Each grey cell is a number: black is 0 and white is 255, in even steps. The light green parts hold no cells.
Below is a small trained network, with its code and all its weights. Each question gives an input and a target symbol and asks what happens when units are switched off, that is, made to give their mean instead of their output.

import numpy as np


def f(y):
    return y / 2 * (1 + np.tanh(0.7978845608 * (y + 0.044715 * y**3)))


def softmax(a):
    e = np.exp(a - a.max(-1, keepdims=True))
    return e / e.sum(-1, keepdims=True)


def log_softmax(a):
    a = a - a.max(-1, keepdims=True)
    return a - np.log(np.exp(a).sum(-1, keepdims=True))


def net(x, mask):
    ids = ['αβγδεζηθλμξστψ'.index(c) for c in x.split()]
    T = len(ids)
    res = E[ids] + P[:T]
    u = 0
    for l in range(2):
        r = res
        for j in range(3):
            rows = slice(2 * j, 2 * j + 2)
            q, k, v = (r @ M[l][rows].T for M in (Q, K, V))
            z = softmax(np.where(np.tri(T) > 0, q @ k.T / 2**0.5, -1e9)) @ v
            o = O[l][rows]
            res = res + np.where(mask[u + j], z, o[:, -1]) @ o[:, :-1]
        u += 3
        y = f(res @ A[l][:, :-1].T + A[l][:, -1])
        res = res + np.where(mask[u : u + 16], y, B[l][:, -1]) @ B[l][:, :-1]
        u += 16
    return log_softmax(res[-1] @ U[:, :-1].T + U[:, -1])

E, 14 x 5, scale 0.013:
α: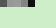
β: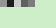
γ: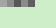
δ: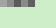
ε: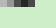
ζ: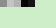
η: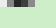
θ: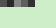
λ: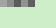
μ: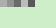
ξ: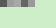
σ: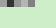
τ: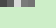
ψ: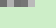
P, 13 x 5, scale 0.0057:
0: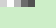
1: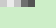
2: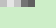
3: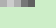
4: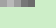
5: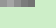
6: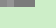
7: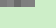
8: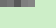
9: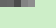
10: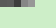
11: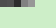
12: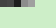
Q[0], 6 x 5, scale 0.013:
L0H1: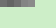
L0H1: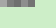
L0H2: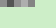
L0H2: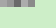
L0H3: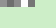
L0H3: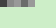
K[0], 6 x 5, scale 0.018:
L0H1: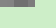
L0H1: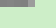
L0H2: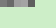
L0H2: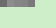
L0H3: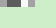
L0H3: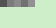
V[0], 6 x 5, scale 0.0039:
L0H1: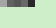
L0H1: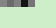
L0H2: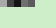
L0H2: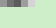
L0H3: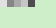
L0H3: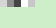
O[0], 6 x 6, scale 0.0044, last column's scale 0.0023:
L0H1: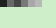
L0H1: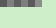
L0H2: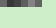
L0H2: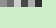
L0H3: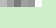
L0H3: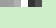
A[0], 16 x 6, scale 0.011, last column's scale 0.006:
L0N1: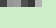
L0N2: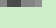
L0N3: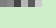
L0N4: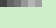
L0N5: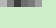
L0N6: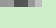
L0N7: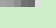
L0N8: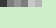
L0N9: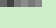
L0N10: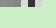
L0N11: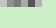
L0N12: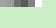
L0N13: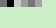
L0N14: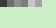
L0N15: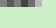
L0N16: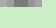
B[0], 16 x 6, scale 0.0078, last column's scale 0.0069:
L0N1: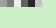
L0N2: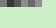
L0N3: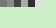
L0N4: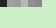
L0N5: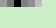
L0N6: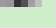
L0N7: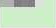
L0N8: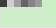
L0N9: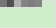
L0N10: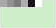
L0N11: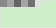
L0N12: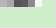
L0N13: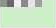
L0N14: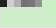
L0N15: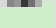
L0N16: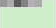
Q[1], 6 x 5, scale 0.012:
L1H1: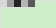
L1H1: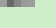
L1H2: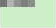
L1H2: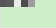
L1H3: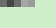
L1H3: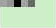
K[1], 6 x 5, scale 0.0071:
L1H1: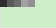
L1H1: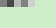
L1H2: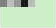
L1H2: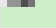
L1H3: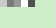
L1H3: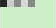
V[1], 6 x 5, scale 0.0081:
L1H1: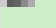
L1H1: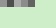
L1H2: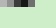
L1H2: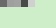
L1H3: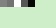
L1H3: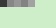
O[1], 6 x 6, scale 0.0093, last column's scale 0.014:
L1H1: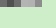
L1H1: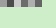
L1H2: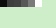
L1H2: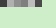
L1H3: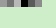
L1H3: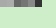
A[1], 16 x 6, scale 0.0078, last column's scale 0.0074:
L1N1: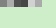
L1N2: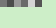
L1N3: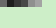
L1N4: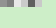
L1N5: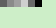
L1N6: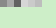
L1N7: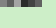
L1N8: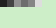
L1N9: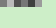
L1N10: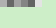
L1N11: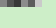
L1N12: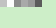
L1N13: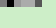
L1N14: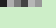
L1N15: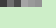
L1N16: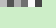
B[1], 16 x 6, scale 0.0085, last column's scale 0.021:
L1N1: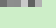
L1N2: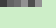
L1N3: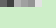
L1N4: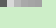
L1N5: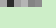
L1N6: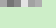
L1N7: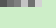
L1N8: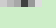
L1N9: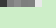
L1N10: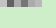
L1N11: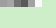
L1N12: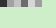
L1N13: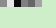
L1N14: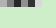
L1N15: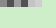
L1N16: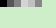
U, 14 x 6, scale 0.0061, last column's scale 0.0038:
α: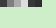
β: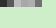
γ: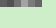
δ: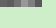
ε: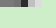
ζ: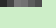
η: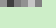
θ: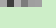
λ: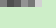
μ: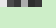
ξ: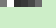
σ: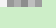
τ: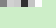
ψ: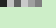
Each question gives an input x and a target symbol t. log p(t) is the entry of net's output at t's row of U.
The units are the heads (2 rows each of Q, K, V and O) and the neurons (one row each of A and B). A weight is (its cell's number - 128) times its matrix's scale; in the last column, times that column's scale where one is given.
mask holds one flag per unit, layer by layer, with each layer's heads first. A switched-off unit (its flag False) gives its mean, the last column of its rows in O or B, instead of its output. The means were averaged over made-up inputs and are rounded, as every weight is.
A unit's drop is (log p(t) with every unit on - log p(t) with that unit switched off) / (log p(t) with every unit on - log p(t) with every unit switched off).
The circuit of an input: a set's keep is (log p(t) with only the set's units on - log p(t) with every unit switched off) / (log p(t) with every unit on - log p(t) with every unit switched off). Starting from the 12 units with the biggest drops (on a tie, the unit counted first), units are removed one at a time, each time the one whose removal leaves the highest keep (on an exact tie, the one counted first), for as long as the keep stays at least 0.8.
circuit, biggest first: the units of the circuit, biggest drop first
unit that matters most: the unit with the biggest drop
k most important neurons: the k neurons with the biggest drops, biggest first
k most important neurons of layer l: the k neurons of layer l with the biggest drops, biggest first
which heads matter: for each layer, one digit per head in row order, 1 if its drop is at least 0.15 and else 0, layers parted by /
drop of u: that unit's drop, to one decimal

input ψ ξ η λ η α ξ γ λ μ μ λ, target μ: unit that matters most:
L1H2
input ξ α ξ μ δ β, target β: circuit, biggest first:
L0N13, L1N16, L1H1, L0N3
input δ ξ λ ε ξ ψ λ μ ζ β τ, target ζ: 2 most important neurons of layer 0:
L0N1, L0N15
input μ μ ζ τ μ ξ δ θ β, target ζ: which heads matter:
000 / 011
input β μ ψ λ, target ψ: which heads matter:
000 / 001
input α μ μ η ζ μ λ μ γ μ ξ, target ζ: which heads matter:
001 / 011
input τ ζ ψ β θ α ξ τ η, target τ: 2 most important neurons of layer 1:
L1N12, L1N14
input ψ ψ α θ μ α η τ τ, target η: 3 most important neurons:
L1N15, L1N8, L1N5
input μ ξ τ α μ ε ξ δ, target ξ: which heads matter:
000 / 100
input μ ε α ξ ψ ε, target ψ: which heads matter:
000 / 011
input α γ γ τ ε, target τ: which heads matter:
000 / 010
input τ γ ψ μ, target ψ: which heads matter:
000 / 001
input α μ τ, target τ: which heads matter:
000 / 000
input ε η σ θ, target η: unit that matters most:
L1H3
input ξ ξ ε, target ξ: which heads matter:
000 / 010
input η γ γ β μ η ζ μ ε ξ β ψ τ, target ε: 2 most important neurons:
L1N8, L1N15
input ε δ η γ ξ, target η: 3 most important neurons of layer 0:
L0N5, L0N6, L0N10
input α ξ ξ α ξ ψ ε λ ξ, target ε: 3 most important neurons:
L1N8, L1N15, L0N15
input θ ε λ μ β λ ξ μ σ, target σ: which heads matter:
001 / 010
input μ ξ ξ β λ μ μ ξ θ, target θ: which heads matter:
000 / 001
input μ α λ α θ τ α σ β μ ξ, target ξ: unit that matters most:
L1N14
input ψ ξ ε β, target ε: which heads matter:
000 / 011
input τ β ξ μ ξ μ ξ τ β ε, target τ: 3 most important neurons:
L1N12, L0N12, L1N14
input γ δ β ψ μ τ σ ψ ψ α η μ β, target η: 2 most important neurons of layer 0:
L0N12, L0N6
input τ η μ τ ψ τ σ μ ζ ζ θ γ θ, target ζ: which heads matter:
001 / 011
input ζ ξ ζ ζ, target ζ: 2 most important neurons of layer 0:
L0N1, L0N3
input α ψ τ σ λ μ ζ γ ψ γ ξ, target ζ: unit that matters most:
L1N3
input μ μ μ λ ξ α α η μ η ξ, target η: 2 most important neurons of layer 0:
L0N5, L0N1
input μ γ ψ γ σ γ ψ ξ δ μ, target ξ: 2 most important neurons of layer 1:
L1N3, L1N7
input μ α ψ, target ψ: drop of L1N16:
0.0
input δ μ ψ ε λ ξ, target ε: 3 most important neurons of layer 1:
L1N8, L1N15, L1N3
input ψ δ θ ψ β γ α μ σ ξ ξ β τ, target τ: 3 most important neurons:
L1N8, L0N13, L0N15
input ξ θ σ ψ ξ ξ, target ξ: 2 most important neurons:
L1N14, L1N3
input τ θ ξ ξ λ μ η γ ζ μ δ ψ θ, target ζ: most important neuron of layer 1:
L1N3
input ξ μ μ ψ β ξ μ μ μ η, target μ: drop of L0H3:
0.1
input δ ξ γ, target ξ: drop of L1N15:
0.1
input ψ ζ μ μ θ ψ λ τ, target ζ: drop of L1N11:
0.1
